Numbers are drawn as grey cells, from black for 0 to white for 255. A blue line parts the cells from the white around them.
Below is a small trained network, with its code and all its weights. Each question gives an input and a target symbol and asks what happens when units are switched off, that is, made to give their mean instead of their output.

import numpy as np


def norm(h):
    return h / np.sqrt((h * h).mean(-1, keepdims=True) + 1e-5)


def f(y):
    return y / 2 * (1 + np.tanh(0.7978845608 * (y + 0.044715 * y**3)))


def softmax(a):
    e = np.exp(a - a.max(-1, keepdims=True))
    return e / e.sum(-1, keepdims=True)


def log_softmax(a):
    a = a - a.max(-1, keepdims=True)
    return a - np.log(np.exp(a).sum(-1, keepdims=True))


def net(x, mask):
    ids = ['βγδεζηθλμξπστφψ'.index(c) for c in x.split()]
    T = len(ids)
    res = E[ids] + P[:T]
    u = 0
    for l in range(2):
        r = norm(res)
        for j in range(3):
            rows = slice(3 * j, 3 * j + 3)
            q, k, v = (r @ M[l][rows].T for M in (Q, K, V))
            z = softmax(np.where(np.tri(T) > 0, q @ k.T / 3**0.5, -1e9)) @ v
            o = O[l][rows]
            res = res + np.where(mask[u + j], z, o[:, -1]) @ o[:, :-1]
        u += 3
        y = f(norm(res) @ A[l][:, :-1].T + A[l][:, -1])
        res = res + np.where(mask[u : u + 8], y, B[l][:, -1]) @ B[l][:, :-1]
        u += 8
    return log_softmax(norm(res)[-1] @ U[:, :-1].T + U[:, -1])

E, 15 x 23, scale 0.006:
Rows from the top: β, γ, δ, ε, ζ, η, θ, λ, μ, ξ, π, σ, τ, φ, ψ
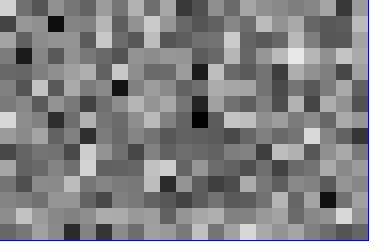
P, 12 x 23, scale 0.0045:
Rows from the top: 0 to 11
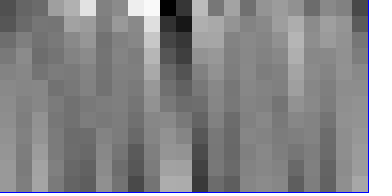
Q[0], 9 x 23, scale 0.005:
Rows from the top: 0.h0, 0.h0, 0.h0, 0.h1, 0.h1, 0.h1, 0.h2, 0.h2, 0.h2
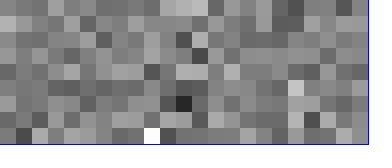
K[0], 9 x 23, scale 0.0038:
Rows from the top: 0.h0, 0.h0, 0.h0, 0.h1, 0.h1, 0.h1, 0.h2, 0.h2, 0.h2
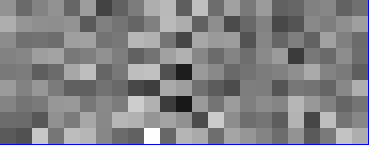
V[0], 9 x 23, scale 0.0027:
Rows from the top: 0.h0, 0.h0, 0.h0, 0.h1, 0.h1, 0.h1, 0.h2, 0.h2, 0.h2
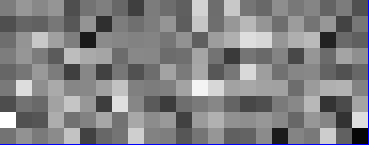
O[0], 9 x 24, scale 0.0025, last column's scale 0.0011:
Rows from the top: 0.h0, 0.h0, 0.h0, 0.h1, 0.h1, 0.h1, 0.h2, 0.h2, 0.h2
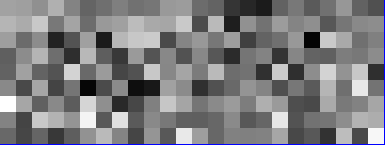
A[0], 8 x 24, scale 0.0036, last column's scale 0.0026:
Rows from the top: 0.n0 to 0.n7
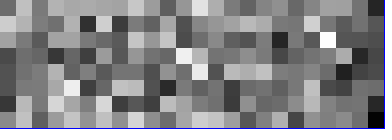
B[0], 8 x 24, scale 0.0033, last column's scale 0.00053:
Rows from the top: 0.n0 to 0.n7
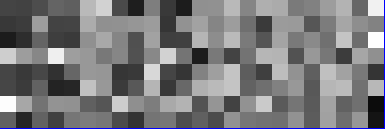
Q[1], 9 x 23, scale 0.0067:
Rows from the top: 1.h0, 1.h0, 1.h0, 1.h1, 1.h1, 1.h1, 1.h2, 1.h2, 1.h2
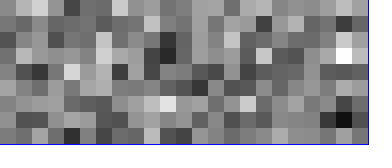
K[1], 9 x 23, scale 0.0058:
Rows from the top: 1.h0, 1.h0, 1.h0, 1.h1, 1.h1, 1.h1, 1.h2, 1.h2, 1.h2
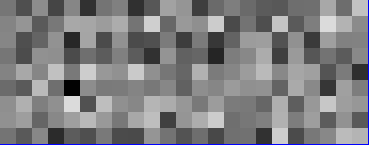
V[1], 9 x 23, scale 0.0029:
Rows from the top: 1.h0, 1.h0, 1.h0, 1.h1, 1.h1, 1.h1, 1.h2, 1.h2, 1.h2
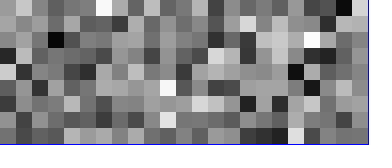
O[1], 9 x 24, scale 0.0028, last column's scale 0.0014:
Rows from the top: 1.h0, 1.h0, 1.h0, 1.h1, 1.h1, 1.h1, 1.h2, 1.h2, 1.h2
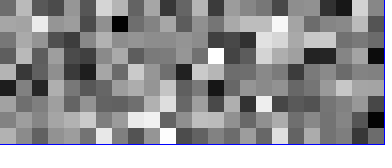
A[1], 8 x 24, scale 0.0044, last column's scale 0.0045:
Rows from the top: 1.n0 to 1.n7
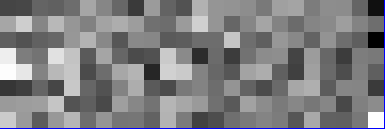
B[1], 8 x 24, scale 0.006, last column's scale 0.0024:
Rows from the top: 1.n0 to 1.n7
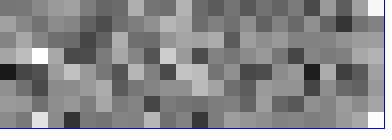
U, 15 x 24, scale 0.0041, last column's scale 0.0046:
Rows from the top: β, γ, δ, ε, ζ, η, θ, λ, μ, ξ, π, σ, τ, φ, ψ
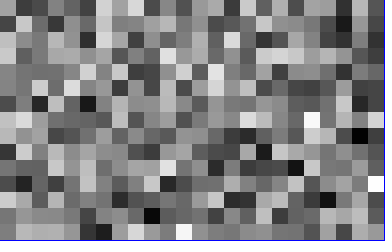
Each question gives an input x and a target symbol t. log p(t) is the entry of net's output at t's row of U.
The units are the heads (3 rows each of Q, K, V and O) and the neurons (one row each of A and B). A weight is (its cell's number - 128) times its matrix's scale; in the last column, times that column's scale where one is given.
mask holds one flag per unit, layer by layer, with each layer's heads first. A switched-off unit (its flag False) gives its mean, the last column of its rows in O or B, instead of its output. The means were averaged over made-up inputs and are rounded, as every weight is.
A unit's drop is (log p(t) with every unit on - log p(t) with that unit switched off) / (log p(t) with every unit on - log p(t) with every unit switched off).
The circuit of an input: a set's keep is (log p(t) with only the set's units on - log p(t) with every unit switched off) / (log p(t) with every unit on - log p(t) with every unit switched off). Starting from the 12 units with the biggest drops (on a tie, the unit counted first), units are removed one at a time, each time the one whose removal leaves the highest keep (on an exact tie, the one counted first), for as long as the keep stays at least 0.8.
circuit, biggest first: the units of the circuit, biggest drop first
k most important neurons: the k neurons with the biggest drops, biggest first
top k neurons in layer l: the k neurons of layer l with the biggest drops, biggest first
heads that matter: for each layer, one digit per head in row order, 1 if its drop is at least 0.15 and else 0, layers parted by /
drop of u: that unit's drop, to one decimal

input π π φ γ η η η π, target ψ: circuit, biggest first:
0.h0, 0.n6, 1.n4, 1.n3
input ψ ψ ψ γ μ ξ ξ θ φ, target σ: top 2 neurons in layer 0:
0.n7, 0.n0
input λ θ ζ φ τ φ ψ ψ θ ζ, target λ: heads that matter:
001 / 001
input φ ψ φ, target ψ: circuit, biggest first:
1.n1
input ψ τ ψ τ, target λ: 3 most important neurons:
0.n5, 1.n0, 1.n3
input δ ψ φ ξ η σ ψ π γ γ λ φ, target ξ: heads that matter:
011 / 011
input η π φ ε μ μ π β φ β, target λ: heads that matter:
001 / 000
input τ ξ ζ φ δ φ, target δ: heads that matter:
010 / 100
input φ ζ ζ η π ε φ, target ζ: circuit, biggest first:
0.h1, 1.h1, 1.h0
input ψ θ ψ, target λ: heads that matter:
110 / 000
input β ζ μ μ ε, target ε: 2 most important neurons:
1.n5, 1.n7
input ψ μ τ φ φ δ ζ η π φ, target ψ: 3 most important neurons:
1.n4, 1.n1, 0.n5
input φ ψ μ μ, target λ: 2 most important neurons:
0.n3, 0.n5
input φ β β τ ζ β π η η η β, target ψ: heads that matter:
001 / 000
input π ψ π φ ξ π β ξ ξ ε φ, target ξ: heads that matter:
110 / 011
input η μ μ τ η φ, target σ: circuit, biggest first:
0.n7
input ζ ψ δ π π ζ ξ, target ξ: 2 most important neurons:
1.n2, 1.n7
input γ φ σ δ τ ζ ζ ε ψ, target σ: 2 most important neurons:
0.n4, 1.n3
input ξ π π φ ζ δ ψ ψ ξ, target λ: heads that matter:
100 / 000
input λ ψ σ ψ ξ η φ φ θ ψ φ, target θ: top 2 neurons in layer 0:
0.n3, 0.n6
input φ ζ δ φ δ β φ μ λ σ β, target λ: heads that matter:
101 / 000
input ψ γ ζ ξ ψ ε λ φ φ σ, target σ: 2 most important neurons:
0.n5, 1.n3
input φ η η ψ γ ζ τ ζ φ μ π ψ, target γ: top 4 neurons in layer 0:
0.n2, 0.n0, 0.n1, 0.n5
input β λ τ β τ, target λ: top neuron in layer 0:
0.n2
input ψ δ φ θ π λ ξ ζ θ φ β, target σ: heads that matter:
100 / 000
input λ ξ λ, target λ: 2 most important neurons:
1.n4, 1.n0
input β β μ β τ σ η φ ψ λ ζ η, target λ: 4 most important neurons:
0.n3, 0.n5, 1.n4, 1.n0
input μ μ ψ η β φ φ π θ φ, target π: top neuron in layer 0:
0.n6
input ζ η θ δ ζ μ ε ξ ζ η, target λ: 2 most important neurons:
0.n3, 0.n1
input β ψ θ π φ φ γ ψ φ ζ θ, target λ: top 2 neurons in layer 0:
0.n3, 0.n2
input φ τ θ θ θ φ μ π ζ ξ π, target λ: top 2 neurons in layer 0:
0.n2, 0.n6
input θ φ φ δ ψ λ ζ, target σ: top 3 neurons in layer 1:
1.n3, 1.n6, 1.n1
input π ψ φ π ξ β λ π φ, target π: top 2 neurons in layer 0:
0.n2, 0.n6
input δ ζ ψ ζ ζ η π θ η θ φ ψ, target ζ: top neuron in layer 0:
0.n4
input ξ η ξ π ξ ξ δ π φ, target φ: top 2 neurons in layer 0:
0.n7, 0.n0
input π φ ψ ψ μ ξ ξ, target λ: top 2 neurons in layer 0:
0.n6, 0.n5
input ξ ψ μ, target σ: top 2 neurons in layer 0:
0.n5, 0.n1
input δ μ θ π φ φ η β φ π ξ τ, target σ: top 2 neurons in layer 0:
0.n5, 0.n3
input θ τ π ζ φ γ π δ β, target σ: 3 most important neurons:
0.n1, 1.n3, 0.n2
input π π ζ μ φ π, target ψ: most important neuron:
0.n6
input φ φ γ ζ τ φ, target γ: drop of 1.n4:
0.1
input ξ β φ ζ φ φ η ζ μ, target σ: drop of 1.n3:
0.2
